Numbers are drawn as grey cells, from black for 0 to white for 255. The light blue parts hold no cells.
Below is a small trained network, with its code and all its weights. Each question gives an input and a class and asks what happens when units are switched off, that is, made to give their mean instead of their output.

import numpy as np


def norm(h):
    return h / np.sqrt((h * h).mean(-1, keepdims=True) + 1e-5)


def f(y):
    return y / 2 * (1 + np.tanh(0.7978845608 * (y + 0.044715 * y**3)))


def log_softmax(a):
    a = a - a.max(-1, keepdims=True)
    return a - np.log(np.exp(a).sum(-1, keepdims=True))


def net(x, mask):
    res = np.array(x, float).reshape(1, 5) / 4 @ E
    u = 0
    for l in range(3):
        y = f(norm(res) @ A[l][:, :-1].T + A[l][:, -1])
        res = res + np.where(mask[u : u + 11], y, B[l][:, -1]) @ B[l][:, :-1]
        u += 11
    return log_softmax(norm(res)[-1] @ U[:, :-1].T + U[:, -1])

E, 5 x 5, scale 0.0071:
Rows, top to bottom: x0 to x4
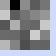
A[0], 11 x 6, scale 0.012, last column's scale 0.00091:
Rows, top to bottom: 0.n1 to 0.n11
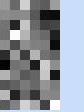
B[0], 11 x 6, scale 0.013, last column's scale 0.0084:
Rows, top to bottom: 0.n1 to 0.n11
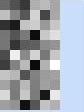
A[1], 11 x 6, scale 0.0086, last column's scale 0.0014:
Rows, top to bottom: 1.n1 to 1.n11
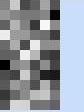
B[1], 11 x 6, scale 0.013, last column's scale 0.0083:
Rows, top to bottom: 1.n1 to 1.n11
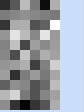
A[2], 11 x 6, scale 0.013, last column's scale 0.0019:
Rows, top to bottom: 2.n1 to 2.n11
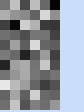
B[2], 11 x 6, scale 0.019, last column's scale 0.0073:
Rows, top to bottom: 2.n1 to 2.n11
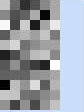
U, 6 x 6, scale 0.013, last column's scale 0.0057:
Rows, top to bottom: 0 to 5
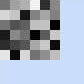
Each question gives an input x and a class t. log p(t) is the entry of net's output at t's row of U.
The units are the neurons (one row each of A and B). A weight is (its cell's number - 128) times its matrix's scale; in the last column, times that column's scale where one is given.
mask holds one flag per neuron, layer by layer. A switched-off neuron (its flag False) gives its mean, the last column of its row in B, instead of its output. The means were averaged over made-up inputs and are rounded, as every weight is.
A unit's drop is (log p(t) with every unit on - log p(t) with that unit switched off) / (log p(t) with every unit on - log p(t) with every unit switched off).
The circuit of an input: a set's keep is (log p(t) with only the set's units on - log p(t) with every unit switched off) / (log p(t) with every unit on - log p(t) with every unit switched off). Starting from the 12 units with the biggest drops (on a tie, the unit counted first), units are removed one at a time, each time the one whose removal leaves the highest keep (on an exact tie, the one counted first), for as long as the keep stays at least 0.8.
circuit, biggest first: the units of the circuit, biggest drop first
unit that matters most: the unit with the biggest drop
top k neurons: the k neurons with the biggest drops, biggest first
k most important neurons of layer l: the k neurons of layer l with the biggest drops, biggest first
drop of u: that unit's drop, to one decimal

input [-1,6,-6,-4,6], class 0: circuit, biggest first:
2.n9, 0.n7
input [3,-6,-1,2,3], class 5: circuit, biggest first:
0.n3, 2.n3
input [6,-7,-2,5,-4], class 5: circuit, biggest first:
2.n3
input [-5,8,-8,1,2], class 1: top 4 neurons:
0.n7, 0.n4, 0.n10, 1.n7
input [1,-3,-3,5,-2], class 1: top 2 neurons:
0.n7, 0.n4
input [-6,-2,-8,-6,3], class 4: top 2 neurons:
0.n4, 0.n2
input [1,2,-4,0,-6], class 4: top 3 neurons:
0.n11, 0.n1, 0.n10
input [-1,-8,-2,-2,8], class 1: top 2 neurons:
0.n7, 0.n2
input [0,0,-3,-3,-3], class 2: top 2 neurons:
0.n11, 0.n7
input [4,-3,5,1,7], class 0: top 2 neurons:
0.n10, 2.n9
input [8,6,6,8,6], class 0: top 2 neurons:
2.n9, 0.n8
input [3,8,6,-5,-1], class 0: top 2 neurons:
0.n10, 2.n9
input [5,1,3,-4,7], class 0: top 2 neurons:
2.n9, 0.n8
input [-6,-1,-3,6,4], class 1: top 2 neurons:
0.n7, 0.n6
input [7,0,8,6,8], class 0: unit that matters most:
2.n9
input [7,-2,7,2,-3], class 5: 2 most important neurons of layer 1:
1.n8, 1.n4
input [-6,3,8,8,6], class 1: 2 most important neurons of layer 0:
0.n7, 0.n6
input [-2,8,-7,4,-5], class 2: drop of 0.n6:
0.6
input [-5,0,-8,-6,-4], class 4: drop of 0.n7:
0.3
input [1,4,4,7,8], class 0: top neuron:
2.n9
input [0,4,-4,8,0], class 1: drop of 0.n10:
1.0
